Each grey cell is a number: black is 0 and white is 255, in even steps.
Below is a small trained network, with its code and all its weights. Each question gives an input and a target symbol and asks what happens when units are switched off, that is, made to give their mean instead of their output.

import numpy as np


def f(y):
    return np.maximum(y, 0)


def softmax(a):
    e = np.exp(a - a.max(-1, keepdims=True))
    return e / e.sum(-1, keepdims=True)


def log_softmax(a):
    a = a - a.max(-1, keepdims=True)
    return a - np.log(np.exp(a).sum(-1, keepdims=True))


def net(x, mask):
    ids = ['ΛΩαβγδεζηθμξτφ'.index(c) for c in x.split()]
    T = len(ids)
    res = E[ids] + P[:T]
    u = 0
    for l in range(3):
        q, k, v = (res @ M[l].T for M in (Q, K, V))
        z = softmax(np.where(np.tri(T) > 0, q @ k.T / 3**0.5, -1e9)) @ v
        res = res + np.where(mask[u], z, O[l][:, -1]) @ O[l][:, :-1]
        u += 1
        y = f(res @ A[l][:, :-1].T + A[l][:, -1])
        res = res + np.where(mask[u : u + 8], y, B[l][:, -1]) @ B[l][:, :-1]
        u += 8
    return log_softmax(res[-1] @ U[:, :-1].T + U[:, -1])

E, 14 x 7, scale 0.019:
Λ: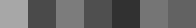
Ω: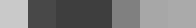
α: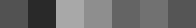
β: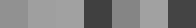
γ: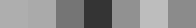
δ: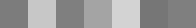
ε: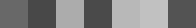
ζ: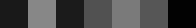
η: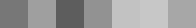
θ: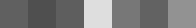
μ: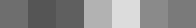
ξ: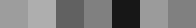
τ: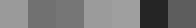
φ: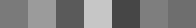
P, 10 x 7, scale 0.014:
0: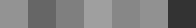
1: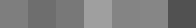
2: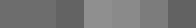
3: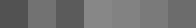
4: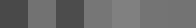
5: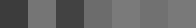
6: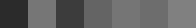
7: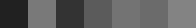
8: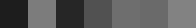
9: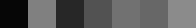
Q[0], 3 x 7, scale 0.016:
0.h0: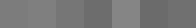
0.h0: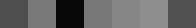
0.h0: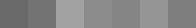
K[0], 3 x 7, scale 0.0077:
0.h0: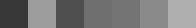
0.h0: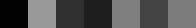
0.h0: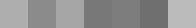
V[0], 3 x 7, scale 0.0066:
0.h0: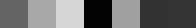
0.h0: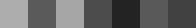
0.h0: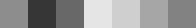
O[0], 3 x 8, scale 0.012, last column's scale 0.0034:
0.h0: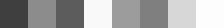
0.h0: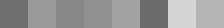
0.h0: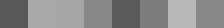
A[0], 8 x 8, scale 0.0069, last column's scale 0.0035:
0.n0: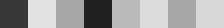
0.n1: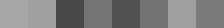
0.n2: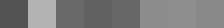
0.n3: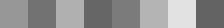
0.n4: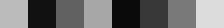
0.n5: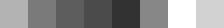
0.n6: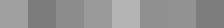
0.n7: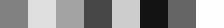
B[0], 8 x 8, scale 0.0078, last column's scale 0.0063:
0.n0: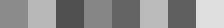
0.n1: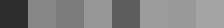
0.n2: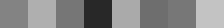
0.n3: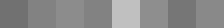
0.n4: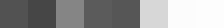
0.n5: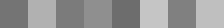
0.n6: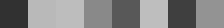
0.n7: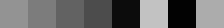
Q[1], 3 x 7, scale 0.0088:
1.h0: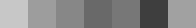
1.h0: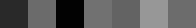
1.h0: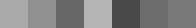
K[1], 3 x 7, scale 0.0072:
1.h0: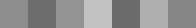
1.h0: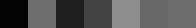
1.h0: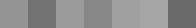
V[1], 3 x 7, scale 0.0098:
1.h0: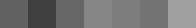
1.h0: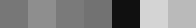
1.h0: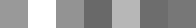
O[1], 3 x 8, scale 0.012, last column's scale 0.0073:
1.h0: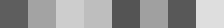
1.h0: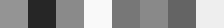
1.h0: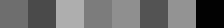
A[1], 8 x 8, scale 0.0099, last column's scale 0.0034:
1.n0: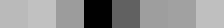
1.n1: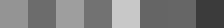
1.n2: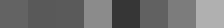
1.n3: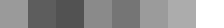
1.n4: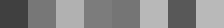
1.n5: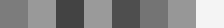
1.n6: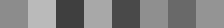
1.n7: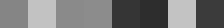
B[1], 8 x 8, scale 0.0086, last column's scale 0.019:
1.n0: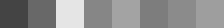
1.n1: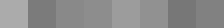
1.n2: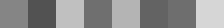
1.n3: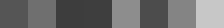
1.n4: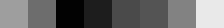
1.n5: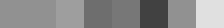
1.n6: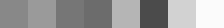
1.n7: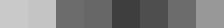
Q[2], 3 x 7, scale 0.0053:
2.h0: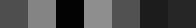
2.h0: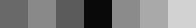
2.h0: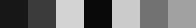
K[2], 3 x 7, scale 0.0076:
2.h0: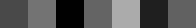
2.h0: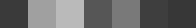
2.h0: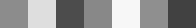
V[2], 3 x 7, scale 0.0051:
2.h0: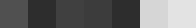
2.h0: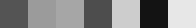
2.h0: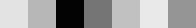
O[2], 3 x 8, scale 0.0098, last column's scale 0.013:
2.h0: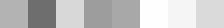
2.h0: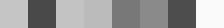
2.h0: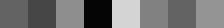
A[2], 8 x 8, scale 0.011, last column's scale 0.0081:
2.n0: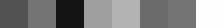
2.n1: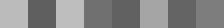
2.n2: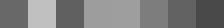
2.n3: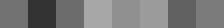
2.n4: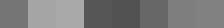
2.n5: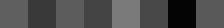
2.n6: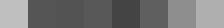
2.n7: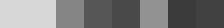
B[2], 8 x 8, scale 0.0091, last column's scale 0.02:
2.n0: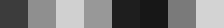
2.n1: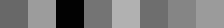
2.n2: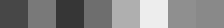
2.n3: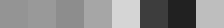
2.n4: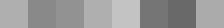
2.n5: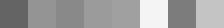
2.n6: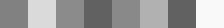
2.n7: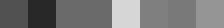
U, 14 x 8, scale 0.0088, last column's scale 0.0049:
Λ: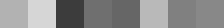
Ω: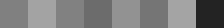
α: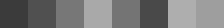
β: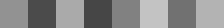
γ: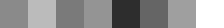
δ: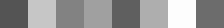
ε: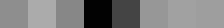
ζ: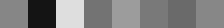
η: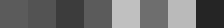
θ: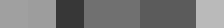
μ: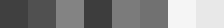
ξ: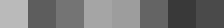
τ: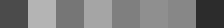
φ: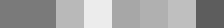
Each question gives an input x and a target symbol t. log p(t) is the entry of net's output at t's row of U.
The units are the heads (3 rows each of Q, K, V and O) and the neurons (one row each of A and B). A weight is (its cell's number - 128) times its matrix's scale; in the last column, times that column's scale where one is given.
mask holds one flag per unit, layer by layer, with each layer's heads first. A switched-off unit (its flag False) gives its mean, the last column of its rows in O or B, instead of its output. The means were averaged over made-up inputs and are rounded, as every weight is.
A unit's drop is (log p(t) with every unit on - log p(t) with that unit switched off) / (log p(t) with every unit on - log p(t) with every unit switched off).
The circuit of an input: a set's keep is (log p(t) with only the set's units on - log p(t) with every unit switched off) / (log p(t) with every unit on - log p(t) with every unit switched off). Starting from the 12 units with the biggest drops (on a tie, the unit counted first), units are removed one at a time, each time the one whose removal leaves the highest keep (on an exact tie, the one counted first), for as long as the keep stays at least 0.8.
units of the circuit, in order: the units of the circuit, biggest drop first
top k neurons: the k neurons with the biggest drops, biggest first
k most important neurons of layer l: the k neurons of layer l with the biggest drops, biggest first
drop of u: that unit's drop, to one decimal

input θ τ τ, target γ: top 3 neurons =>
[0.n7; 1.n2; 2.n5]
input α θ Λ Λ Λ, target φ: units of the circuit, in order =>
[1.h0; 0.n4]
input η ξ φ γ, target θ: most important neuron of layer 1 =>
[1.n4]
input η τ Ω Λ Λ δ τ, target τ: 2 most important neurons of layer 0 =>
[0.n7; 0.n4]
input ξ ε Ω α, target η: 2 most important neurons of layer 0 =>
[0.n5; 0.n1]
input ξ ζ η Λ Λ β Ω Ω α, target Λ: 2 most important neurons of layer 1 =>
[1.n6; 1.n7]
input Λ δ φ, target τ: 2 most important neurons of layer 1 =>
[1.n2; 1.n7]
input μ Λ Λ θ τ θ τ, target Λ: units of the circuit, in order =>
[0.n7; 2.n0; 2.n6; 0.h0]
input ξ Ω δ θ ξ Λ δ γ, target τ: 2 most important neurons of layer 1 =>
[1.n4; 1.n6]
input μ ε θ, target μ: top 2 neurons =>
[1.n2; 1.n6]
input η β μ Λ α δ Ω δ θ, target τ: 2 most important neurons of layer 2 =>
[2.n5; 2.n6]
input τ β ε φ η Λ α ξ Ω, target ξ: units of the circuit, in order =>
[1.h0; 2.n3]
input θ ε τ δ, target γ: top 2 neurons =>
[0.n7; 1.n3]
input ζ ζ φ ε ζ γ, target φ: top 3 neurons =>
[1.n0; 0.n4; 2.n4]
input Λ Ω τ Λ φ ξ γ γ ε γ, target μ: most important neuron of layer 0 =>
[0.n5]
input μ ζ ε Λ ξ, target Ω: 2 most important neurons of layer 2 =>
[2.n4; 2.n7]
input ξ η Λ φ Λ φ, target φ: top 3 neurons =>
[0.n4; 1.n4; 1.n3]
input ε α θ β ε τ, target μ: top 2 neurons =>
[1.n4; 0.n0]
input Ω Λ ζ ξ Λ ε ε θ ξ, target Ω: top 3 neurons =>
[2.n4; 1.n7; 1.n0]
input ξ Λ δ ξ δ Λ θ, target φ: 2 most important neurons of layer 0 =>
[0.n4; 0.n1]
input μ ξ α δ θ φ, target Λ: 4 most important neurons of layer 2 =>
[2.n6; 2.n0; 2.n1; 2.n7]
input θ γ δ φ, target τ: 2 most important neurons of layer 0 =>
[0.n4; 0.n7]
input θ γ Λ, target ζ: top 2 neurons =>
[1.n2; 1.n3]
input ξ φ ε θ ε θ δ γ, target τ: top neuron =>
[1.n4]
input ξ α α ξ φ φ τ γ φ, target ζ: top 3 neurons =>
[1.n2; 0.n0; 0.n7]
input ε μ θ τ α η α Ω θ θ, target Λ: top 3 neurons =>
[1.n4; 2.n6; 0.n4]
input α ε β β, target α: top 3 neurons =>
[1.n4; 2.n6; 2.n0]
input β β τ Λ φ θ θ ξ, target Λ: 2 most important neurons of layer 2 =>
[2.n6; 2.n0]
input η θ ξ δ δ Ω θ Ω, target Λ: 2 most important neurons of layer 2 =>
[2.n6; 2.n3]
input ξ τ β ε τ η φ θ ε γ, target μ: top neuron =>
[1.n4]
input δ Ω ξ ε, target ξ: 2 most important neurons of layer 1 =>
[1.n3; 1.n6]
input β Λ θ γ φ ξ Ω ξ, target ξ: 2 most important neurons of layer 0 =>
[0.n5; 0.n1]
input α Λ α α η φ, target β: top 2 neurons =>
[1.n2; 0.n0]
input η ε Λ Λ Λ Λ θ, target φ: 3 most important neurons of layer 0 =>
[0.n4; 0.n5; 0.n1]
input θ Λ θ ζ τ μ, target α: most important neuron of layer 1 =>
[1.n2]
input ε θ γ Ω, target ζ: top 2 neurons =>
[1.n3; 2.n3]
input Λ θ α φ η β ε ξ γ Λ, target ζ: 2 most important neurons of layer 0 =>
[0.n0; 0.n2]
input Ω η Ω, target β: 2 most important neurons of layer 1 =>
[1.n3; 1.n2]
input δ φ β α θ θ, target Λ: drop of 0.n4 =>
0.2
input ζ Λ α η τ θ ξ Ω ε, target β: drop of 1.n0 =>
0.1
